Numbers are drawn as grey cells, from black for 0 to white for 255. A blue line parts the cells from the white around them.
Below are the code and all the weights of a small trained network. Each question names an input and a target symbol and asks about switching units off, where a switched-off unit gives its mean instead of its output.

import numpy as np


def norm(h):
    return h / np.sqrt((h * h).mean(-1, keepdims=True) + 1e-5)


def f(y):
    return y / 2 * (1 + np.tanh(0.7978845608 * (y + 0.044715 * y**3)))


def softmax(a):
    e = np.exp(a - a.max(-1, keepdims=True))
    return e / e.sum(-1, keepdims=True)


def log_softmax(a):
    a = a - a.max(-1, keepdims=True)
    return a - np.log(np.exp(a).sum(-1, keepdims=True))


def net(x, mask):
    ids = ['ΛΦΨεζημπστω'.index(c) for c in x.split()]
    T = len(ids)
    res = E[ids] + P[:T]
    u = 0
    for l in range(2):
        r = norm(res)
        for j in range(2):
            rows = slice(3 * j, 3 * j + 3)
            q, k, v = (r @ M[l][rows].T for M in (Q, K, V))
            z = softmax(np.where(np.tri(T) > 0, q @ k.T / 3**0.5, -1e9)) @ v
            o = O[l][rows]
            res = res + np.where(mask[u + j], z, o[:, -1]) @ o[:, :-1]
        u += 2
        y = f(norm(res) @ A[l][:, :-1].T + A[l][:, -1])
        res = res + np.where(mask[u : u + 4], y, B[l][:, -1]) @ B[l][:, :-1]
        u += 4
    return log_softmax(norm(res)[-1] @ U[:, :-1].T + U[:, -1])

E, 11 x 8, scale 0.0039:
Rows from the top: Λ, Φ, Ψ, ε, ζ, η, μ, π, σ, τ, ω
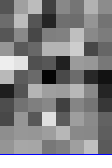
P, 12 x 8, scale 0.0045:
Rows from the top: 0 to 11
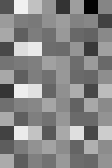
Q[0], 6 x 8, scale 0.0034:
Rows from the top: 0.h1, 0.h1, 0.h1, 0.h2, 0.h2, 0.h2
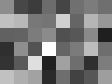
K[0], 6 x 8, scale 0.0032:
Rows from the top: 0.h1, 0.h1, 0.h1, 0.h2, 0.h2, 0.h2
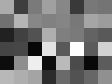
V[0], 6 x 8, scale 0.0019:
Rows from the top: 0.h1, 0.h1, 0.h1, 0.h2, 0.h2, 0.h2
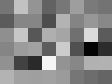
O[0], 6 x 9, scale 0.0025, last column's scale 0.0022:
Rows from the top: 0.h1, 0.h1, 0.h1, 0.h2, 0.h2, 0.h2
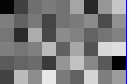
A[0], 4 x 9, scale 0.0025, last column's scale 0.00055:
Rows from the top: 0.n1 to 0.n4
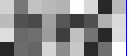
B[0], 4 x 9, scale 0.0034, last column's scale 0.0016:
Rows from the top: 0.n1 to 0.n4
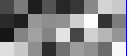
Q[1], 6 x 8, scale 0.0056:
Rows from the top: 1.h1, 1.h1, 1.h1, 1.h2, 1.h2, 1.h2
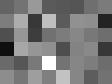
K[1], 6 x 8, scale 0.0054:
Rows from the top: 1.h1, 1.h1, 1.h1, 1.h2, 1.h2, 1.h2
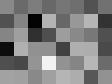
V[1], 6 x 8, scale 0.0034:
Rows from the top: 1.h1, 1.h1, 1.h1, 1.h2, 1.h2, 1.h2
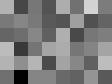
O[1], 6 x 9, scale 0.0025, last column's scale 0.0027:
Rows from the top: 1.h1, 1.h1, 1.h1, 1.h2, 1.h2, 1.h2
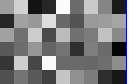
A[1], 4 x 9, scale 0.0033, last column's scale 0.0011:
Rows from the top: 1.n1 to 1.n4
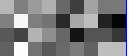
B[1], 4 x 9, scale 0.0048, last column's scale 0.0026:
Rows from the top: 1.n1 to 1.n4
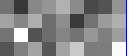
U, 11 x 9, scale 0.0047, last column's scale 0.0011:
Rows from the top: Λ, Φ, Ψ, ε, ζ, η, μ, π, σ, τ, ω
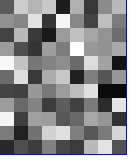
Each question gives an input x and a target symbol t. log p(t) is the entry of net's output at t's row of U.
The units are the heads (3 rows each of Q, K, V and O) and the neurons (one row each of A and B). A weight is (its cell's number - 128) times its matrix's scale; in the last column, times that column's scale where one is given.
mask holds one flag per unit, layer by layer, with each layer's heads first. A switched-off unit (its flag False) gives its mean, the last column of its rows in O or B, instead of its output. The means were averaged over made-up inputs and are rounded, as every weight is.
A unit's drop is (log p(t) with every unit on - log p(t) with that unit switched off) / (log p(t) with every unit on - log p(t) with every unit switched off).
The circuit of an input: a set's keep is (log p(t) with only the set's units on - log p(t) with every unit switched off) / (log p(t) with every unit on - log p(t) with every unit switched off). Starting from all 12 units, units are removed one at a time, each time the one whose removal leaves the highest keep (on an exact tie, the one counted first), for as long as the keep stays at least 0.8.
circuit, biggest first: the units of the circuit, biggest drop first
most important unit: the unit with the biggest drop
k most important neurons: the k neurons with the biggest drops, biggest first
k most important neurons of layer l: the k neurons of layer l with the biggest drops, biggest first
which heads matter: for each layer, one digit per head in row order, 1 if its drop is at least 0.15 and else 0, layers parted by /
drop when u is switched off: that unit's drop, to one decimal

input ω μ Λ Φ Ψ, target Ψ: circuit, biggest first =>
0.h2, 0.n4, 1.n2
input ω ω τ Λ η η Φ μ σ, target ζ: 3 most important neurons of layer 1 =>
1.n2, 1.n4, 1.n1
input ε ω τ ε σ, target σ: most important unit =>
1.h2
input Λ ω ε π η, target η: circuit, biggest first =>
1.n3, 0.n3, 0.n4
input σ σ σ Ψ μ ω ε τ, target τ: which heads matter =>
00 / 01
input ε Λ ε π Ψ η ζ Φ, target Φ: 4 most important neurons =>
0.n1, 1.n2, 1.n4, 0.n3
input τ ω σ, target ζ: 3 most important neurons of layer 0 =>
0.n4, 0.n3, 0.n2
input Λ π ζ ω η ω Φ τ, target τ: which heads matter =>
00 / 11
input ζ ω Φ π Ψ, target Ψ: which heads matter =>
01 / 10
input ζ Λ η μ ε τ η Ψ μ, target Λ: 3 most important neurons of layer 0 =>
0.n4, 0.n1, 0.n2
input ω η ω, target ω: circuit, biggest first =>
0.n1, 0.n4
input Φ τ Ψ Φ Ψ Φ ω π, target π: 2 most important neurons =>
1.n4, 1.n2
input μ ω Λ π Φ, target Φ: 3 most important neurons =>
1.n2, 0.n1, 1.n4
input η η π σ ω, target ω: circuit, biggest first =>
0.n1
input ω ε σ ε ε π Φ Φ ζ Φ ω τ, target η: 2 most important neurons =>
1.n3, 0.n1
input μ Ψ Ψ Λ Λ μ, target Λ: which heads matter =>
00 / 00
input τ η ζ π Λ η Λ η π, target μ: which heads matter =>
00 / 01
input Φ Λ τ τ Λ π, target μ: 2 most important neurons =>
0.n2, 0.n3
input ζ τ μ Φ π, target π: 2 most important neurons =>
1.n4, 0.n4
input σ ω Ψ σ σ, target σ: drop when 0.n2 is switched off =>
0.0
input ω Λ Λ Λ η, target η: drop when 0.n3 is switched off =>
0.3
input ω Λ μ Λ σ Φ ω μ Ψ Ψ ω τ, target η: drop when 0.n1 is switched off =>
0.1
